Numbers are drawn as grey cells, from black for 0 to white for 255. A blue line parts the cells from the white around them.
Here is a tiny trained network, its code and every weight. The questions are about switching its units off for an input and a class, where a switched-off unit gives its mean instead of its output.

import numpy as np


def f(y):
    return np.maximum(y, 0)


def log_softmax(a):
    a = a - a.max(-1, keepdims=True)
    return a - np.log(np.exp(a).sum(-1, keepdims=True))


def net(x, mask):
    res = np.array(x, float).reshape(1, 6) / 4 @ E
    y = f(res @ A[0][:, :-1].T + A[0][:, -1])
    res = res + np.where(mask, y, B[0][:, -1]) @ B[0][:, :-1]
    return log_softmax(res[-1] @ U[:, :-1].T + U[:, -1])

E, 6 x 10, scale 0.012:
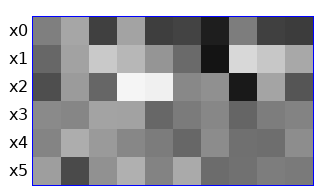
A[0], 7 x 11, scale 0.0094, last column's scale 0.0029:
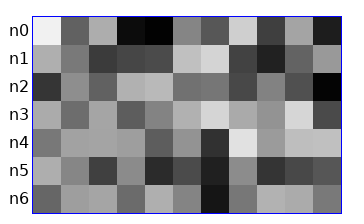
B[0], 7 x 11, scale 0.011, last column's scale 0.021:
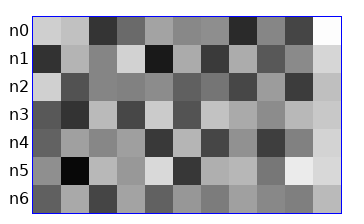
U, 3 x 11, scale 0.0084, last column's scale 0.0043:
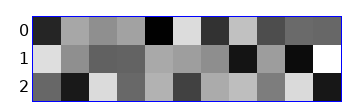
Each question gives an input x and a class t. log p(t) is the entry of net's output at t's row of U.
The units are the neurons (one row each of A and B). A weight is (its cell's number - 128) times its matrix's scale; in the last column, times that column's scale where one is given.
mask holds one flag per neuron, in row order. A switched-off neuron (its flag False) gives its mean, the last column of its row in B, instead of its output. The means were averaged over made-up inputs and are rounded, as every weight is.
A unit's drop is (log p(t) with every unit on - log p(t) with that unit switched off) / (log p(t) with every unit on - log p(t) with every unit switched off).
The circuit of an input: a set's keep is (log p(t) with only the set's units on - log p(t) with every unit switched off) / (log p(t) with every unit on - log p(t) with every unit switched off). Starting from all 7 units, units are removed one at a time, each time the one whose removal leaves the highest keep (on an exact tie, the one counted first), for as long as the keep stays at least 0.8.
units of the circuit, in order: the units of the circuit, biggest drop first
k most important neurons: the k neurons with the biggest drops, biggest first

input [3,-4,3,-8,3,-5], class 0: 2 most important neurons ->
n0; n1
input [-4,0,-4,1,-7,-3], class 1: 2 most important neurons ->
n5; n0
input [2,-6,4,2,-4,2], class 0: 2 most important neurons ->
n1; n0
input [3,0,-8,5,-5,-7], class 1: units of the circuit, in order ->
n0
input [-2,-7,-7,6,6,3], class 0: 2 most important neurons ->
n1; n2
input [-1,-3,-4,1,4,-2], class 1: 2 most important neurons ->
n0; n4
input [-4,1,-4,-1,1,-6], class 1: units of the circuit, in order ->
n5; n1
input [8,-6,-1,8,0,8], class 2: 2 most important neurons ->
n5; n4
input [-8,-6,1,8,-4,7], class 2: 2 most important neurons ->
n3; n4
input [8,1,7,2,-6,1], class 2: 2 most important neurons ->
n5; n0
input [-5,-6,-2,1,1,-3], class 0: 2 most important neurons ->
n1; n5
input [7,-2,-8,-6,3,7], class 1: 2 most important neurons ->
n0; n3
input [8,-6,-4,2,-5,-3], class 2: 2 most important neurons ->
n5; n4
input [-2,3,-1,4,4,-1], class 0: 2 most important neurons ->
n5; n0
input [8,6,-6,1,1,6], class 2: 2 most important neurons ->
n5; n1
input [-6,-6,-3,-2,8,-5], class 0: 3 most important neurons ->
n1; n5; n2
